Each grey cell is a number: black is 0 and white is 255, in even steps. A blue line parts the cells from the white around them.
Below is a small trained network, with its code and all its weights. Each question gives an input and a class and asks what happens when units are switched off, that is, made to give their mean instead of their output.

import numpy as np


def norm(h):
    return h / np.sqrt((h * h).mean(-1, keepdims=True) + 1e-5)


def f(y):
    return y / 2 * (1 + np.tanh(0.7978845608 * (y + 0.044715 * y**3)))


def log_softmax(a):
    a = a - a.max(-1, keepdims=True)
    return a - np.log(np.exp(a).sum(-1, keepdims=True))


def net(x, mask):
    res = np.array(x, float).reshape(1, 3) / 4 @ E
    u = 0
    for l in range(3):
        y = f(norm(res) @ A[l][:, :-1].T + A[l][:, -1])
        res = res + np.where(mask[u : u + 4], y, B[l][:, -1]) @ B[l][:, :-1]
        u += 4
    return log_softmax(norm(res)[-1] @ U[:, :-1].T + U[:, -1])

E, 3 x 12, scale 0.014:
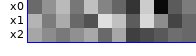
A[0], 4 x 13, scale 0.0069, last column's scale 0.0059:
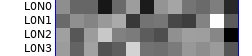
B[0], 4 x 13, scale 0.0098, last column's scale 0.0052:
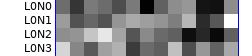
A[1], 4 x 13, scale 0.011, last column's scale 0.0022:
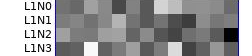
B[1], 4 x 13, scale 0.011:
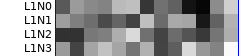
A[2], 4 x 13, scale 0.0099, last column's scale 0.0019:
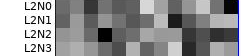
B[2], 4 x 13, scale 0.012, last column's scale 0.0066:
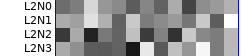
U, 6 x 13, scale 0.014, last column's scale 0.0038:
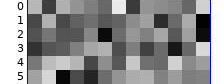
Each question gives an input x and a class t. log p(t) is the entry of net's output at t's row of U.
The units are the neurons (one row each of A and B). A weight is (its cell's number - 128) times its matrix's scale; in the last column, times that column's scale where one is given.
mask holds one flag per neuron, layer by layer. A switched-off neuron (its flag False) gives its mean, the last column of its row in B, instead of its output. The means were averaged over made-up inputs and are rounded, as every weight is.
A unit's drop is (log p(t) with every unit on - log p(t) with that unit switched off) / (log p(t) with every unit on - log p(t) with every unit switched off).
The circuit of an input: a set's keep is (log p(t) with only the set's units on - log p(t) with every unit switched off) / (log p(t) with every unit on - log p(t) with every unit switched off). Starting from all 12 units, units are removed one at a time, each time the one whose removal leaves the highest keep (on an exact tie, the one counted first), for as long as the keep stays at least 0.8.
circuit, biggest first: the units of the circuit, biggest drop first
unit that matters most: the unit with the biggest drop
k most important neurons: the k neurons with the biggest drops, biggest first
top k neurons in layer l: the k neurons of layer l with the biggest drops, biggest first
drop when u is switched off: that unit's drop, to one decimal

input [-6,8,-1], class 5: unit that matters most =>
L1N3
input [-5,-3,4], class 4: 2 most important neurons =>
(L1N3 L2N1)
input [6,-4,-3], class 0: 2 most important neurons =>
(L1N3 L1N0)
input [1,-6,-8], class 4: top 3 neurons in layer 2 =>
(L2N1 L2N3 L2N2)
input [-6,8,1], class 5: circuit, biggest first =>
(L1N3 L2N2)
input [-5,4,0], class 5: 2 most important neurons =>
(L1N3 L2N1)
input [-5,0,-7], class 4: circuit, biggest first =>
(L1N1 L0N1)
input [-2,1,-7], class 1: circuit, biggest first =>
(L2N3 L1N0 L1N3)
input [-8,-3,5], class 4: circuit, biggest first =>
(L1N3 L2N1)
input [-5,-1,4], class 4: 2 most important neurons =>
(L1N3 L1N1)
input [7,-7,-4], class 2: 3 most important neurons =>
(L2N1 L1N0 L1N2)
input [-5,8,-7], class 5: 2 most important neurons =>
(L2N3 L1N3)
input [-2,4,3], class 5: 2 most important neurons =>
(L1N3 L2N2)
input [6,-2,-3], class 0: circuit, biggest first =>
(L1N3)
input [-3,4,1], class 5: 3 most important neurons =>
(L1N3 L2N2 L2N1)
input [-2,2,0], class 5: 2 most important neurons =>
(L1N3 L2N1)
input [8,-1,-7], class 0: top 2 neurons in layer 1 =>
(L1N2 L1N3)
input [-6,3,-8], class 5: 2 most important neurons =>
(L2N3 L1N3)
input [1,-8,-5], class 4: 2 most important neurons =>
(L2N1 L1N2)
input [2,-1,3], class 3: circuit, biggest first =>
(L1N3)
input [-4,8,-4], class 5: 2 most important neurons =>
(L1N3 L2N3)
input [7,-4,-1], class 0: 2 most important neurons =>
(L1N3 L1N0)
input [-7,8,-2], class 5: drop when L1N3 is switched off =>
0.9
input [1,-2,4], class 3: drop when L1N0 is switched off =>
0.0
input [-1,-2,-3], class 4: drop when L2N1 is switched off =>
0.5
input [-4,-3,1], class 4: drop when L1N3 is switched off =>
0.1
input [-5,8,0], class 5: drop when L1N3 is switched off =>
1.0
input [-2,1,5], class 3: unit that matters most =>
L1N2
